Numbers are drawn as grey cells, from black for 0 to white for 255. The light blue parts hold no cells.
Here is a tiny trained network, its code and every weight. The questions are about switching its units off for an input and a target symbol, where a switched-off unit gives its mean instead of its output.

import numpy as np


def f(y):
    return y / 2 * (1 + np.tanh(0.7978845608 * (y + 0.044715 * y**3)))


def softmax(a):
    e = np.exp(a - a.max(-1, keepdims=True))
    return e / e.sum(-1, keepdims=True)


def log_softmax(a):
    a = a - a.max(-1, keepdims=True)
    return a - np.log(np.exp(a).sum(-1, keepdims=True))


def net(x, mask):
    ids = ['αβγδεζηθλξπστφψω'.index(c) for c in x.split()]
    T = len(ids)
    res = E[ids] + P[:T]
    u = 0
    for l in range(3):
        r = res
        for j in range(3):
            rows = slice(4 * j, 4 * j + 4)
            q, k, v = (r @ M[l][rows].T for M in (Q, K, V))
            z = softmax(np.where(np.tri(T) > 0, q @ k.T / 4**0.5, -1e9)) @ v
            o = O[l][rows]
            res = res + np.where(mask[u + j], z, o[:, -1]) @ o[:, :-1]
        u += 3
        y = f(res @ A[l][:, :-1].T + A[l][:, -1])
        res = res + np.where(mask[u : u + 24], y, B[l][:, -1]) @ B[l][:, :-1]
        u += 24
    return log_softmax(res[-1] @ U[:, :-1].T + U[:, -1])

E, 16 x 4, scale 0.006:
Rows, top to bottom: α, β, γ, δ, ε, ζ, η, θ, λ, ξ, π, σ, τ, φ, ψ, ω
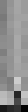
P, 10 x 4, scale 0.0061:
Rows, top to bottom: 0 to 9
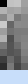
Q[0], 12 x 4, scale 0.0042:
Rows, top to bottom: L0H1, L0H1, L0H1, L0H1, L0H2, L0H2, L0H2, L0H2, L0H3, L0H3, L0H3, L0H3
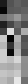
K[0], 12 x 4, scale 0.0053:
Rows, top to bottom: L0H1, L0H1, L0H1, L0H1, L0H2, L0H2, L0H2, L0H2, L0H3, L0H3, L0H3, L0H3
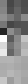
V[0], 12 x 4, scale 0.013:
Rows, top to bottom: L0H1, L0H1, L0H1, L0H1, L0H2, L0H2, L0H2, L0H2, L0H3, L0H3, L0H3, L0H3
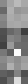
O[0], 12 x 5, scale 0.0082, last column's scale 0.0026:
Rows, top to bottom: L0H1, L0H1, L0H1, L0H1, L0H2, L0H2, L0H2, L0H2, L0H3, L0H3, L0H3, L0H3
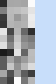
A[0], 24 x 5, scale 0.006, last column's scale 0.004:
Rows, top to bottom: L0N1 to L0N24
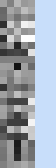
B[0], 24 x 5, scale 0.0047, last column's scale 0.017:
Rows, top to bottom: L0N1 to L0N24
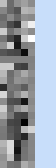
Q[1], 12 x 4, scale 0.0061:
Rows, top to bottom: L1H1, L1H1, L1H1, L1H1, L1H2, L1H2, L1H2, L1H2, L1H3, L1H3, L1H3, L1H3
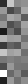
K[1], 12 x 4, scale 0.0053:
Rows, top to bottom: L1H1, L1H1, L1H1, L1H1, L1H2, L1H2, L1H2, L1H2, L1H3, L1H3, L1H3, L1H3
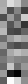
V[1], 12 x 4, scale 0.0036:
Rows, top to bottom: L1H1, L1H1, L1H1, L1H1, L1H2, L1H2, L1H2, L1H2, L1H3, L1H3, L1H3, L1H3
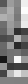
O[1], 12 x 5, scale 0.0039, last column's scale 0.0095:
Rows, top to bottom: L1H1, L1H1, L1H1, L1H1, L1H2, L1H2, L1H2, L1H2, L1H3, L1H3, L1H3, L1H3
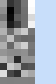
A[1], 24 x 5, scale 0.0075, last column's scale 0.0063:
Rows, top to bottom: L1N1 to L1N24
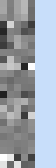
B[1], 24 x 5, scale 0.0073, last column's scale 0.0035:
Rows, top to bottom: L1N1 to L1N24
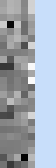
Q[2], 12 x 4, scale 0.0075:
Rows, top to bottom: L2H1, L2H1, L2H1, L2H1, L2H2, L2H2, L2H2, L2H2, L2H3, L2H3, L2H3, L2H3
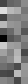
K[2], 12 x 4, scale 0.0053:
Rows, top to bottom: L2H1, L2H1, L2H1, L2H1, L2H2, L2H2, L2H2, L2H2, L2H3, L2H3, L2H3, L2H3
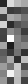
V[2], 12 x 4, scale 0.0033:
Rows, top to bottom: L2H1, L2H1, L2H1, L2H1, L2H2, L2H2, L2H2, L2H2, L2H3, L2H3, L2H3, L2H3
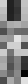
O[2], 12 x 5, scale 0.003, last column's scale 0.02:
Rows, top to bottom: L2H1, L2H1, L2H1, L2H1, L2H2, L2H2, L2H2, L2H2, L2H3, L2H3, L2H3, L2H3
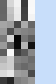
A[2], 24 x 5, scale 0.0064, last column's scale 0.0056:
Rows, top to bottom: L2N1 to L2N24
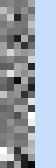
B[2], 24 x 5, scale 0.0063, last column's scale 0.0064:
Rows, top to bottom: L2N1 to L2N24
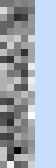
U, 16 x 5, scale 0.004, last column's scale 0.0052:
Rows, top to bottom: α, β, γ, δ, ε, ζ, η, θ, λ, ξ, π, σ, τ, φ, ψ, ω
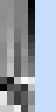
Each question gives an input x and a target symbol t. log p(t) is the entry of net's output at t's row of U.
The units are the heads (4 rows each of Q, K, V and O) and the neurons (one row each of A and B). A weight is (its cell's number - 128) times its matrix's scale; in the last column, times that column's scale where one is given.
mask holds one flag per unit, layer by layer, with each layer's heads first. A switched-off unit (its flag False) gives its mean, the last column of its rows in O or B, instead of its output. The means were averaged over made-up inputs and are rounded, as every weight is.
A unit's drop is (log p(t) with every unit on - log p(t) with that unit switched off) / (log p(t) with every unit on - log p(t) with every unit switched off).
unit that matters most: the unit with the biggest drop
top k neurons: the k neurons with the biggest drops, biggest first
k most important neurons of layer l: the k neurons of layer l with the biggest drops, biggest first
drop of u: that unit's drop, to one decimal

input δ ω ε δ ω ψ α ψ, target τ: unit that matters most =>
L1H1
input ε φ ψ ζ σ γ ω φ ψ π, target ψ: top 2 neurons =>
(L0N6 L0N4)
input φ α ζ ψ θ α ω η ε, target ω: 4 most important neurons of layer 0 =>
(L0N18 L0N8 L0N15 L0N20)
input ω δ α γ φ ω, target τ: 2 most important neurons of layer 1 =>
(L1N10 L1N17)
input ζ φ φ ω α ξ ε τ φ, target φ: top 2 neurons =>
(L0N6 L0N4)
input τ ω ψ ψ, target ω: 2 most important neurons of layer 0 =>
(L0N6 L0N4)
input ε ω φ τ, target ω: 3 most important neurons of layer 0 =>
(L0N6 L0N4 L0N19)
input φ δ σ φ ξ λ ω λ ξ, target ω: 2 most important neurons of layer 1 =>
(L1N10 L1N17)
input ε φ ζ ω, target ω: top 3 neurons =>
(L0N6 L0N4 L0N19)
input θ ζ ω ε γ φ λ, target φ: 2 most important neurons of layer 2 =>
(L2N22 L2N3)
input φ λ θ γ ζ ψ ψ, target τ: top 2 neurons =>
(L1N23 L0N10)
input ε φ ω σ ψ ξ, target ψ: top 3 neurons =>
(L0N6 L0N4 L2N22)
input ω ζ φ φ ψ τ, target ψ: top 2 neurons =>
(L2N22 L2N3)
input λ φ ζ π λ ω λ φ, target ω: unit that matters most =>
L0H1
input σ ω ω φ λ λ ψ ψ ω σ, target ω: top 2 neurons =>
(L1N4 L0N18)
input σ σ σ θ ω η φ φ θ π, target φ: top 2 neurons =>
(L0N6 L2N22)
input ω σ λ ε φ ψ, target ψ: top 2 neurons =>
(L2N22 L2N3)
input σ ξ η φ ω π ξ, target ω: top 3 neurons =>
(L0N18 L0N8 L0N15)
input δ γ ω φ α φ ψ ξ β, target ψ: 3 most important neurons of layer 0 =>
(L0N6 L0N4 L0N19)
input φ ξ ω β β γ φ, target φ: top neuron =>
(L0N6)
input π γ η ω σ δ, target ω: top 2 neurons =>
(L0N18 L0N8)
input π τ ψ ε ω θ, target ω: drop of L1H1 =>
0.5
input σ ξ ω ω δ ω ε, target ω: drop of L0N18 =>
0.2
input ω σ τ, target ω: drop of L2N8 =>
0.1
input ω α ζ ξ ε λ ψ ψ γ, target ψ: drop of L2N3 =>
0.1
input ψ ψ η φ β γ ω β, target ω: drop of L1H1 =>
0.4
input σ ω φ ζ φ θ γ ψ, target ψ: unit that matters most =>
L2H3
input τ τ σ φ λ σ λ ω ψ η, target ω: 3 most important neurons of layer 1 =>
(L1N10 L1N17 L1N24)
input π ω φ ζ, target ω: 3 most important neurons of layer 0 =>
(L0N6 L0N4 L0N19)
